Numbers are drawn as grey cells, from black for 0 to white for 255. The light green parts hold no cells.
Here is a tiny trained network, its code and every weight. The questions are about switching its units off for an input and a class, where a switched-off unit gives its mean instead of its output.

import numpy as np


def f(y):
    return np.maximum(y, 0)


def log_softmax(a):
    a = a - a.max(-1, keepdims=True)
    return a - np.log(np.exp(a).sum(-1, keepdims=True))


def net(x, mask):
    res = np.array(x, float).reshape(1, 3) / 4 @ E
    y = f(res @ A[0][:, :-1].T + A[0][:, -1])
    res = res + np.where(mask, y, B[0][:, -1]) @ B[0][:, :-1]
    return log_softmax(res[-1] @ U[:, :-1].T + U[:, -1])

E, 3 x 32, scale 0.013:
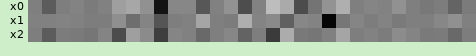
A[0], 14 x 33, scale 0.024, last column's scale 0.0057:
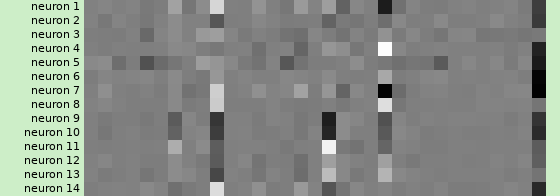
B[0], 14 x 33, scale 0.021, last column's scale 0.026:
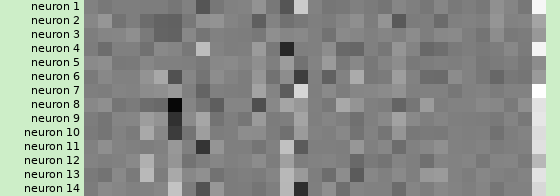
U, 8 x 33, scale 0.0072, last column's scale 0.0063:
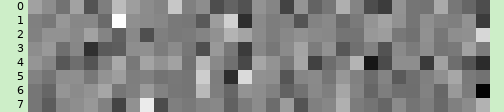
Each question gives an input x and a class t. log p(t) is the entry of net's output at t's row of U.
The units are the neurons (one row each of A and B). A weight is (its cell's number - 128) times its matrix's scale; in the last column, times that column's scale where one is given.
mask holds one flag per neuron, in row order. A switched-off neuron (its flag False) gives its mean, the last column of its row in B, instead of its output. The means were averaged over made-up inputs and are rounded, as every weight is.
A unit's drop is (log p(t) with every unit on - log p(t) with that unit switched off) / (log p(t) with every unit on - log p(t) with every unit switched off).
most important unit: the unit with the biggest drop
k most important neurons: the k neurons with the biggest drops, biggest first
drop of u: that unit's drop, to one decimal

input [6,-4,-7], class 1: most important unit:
neuron 11
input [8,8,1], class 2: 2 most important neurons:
(neuron 11; neuron 9)
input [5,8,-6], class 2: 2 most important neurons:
(neuron 11; neuron 4)
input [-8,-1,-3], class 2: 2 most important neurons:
(neuron 14; neuron 8)
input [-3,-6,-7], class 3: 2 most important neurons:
(neuron 8; neuron 13)
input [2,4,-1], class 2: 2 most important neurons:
(neuron 4; neuron 11)
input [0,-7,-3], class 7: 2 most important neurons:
(neuron 4; neuron 11)
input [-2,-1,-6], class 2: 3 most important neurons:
(neuron 4; neuron 8; neuron 14)
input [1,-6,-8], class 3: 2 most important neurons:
(neuron 8; neuron 9)
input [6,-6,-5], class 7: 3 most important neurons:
(neuron 4; neuron 14; neuron 8)
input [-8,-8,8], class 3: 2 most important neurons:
(neuron 14; neuron 8)
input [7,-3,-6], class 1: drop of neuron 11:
0.1
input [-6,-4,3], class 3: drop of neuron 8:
0.2
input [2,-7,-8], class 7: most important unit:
neuron 4
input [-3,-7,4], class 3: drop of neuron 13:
0.2
